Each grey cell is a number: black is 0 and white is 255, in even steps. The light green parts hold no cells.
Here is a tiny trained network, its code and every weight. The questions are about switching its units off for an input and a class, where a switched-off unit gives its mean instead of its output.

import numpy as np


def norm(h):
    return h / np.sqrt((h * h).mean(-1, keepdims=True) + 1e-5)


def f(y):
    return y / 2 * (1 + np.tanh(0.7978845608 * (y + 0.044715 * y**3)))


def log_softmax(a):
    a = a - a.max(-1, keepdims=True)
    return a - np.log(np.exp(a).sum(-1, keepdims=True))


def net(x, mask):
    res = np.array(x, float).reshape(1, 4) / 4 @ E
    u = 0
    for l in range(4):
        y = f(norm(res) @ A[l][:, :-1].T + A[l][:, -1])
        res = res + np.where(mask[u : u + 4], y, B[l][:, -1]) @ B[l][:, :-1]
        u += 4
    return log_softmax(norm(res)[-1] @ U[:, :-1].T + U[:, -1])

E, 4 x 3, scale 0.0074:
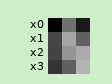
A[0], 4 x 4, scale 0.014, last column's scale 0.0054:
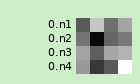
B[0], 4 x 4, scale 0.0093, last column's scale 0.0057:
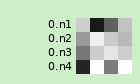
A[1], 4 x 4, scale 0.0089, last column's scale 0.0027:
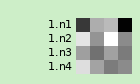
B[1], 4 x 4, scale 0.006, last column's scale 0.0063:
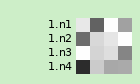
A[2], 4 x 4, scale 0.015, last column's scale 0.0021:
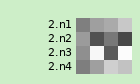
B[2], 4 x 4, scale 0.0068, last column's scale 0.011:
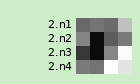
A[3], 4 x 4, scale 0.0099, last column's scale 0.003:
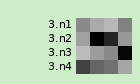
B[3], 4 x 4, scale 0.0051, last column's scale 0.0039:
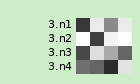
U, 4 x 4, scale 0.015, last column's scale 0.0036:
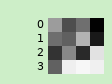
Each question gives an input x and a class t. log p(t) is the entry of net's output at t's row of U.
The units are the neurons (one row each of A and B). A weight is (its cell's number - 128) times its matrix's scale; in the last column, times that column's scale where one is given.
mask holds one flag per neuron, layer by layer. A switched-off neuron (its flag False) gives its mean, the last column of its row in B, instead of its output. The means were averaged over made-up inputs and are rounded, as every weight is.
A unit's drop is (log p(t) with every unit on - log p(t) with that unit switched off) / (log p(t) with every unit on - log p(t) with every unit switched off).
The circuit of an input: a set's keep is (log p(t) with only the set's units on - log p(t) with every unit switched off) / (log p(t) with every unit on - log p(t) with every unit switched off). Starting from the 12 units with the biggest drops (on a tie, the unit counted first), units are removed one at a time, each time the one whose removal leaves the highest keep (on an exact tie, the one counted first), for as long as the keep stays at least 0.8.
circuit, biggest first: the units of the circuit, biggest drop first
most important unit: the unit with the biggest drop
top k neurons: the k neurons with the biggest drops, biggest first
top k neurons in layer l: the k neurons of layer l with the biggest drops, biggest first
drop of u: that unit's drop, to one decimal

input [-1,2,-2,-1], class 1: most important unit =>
2.n3
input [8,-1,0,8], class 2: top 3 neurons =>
0.n3, 1.n2, 2.n4
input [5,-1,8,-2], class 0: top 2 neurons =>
0.n1, 0.n4
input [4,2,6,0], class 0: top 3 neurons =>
0.n1, 0.n4, 3.n2
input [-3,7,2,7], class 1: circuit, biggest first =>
0.n2, 0.n4, 0.n3, 1.n2
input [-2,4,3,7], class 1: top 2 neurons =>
0.n2, 0.n4
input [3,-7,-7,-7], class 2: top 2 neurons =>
2.n3, 1.n2
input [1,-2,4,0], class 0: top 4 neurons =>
0.n3, 0.n2, 0.n4, 1.n2
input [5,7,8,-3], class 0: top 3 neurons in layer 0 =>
0.n1, 0.n4, 0.n3
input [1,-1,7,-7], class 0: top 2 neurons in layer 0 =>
0.n3, 0.n1
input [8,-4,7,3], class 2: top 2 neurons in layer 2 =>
2.n4, 2.n3
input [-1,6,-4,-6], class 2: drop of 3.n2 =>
-0.1
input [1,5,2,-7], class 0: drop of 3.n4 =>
0.0
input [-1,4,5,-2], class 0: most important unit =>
0.n3
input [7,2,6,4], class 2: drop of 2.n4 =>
0.1
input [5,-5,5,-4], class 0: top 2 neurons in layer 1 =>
1.n2, 1.n4
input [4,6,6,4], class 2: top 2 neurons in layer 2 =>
2.n3, 2.n4
